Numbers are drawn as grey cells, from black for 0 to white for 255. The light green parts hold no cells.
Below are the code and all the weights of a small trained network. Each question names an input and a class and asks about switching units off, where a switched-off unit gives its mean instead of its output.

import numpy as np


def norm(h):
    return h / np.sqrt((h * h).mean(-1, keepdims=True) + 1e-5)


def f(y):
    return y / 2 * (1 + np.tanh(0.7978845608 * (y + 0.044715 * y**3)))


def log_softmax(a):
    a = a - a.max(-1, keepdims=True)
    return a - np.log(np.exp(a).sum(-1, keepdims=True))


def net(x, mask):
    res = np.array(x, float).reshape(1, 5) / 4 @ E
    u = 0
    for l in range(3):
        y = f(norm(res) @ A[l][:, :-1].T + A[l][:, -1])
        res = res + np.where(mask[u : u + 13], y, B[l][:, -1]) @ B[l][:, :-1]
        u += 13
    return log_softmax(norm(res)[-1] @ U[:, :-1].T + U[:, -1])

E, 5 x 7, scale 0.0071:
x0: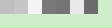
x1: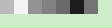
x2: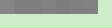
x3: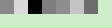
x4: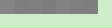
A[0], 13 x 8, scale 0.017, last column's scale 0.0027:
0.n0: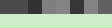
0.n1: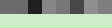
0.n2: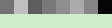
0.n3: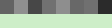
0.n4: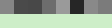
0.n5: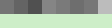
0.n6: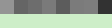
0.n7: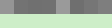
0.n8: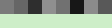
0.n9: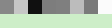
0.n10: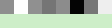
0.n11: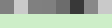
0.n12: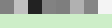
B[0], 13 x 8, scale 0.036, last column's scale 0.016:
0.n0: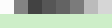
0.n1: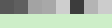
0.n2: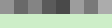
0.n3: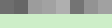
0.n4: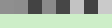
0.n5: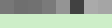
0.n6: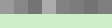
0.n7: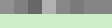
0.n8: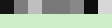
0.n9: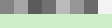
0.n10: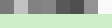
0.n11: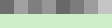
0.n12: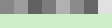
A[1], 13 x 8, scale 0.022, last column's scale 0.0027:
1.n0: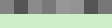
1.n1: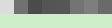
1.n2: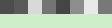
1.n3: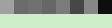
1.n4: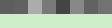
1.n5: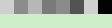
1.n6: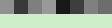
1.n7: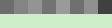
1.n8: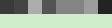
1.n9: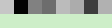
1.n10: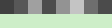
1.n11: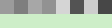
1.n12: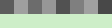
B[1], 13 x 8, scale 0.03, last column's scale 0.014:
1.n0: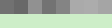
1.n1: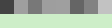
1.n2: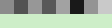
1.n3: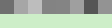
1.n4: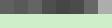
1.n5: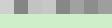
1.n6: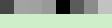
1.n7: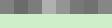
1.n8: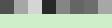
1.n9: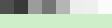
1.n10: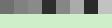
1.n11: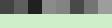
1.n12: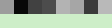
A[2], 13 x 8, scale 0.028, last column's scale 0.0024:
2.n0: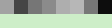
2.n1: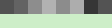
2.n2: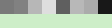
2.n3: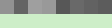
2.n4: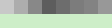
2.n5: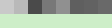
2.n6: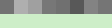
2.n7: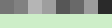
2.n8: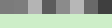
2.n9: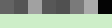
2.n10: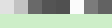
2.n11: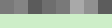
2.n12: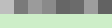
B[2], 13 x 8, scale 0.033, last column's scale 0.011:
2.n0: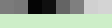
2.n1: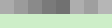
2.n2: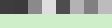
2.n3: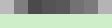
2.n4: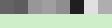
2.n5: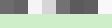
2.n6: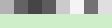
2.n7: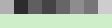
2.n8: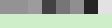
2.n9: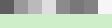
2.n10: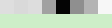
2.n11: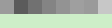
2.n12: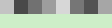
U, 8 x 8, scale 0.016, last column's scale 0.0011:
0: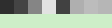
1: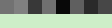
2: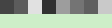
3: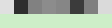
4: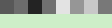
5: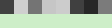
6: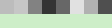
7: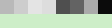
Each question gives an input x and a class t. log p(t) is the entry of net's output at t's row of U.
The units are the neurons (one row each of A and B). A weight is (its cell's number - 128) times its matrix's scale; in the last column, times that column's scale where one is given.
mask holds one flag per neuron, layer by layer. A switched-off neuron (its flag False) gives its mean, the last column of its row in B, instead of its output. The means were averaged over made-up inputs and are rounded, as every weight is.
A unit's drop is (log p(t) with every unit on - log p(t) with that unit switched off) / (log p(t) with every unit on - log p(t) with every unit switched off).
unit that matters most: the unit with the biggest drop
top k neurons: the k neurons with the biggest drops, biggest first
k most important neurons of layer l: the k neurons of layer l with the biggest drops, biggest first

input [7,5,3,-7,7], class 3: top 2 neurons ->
[0.n9 0.n12]
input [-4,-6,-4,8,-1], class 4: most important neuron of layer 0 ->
[0.n10]
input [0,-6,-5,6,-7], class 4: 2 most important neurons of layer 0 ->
[0.n10 0.n4]
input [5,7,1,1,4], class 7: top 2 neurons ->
[0.n8 0.n1]
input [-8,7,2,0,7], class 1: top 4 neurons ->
[0.n8 0.n9 0.n4 0.n12]
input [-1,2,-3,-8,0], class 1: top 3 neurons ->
[0.n9 0.n12 1.n9]
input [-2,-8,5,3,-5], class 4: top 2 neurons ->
[0.n10 0.n11]
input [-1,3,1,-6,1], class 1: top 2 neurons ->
[0.n9 0.n12]
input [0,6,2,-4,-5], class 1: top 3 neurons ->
[0.n9 0.n0 0.n12]
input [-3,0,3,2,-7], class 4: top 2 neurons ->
[0.n10 0.n1]
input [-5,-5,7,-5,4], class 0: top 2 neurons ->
[0.n10 0.n9]
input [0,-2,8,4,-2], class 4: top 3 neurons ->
[0.n10 0.n4 0.n8]
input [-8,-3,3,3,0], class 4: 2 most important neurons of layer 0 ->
[0.n10 0.n0]
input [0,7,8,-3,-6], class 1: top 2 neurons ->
[0.n9 0.n0]
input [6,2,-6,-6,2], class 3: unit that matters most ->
0.n4
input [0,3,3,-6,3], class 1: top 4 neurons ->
[0.n9 0.n12 1.n9 0.n0]
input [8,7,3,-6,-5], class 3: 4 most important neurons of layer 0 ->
[0.n9 0.n12 0.n8 0.n4]
